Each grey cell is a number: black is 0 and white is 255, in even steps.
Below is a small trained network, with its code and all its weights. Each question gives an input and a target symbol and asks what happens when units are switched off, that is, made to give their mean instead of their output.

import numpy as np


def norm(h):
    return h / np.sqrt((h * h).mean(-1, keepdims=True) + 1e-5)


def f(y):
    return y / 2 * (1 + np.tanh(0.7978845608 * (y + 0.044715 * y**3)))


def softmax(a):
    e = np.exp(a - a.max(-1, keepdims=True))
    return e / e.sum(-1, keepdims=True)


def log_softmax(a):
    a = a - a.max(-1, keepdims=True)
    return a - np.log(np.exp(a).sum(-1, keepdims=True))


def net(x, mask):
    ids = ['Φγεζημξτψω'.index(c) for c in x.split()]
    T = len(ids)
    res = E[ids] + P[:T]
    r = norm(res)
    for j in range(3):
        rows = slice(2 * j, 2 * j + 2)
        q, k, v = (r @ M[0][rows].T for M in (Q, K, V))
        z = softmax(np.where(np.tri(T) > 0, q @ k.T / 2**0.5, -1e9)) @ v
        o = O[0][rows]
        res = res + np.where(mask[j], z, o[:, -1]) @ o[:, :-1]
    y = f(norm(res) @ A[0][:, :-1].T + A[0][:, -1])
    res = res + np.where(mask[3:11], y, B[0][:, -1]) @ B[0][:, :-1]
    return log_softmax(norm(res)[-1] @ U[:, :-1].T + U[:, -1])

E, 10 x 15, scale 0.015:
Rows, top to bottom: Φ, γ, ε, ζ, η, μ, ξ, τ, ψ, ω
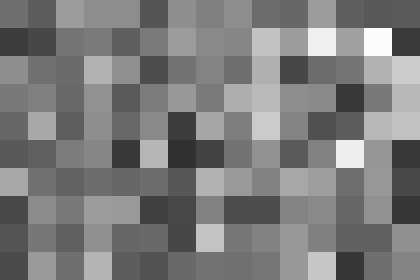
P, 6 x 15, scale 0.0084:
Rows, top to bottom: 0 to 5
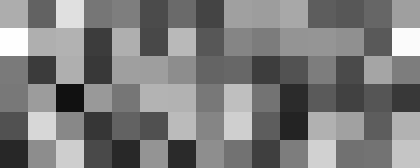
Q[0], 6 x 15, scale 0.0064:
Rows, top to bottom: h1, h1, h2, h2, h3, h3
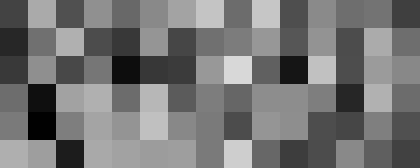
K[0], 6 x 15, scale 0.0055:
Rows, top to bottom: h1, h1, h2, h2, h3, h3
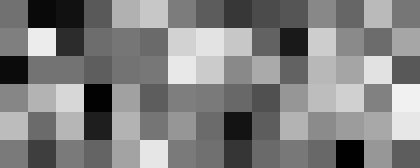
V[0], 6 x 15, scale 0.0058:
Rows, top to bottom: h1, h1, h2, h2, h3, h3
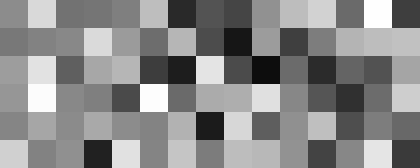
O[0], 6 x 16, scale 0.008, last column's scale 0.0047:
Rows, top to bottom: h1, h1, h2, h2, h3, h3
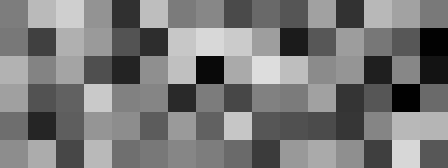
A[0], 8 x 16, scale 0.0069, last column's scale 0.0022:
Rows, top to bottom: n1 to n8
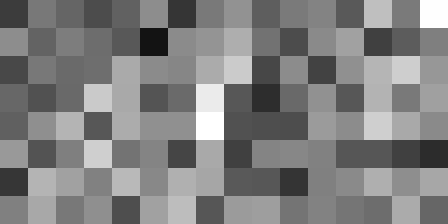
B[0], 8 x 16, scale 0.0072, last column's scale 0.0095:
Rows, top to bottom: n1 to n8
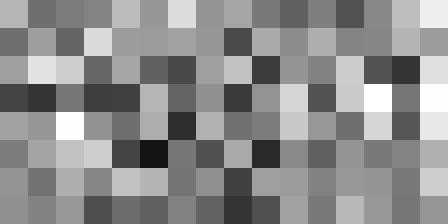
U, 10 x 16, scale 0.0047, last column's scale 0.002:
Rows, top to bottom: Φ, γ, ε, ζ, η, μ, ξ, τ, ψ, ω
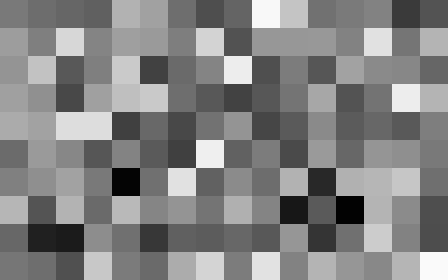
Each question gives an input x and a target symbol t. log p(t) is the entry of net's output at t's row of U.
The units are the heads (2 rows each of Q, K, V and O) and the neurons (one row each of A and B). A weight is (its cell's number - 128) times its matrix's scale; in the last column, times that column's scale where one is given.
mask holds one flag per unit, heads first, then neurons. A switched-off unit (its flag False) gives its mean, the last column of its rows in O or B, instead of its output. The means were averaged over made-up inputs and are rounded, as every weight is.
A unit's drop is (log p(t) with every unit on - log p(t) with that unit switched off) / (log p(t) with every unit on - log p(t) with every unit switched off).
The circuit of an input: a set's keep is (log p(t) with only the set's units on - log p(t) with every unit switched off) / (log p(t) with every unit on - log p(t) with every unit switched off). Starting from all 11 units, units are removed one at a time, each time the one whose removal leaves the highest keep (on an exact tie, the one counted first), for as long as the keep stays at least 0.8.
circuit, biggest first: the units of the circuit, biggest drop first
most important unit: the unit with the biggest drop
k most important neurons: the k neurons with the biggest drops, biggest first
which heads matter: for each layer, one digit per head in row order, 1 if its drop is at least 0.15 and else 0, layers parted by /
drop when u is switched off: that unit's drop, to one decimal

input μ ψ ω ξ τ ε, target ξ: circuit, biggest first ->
(h2)
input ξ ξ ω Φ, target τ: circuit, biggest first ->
(h3 n4 h2)
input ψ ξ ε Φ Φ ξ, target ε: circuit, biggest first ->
(h1 h2 n4)
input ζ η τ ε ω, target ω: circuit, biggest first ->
(h1 n2)
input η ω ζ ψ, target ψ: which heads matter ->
010
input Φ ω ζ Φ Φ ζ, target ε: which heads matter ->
100
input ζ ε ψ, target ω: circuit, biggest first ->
(h1 h2 n2)
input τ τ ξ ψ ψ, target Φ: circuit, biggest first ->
(h2 h3)
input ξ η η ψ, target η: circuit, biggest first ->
(h2 n6)
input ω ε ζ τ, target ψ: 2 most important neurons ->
(n4 n5)
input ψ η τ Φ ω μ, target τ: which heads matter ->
001
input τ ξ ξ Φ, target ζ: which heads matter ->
100
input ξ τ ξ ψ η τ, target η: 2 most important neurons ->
(n6 n4)
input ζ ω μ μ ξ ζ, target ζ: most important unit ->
h1
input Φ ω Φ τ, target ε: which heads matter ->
010
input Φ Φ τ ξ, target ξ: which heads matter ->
010
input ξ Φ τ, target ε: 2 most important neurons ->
(n3 n4)
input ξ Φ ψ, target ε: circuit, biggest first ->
(h2 h1 n4)
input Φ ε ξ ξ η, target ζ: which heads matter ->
110
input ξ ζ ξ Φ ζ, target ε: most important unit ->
n3
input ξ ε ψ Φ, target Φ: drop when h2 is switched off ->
0.2
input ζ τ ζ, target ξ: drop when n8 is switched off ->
0.1
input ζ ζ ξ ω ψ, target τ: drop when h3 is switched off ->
0.7
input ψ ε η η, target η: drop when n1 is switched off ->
0.0
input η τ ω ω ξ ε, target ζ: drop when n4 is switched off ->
0.1
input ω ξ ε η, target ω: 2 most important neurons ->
(n2 n3)
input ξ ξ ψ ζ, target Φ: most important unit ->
h3
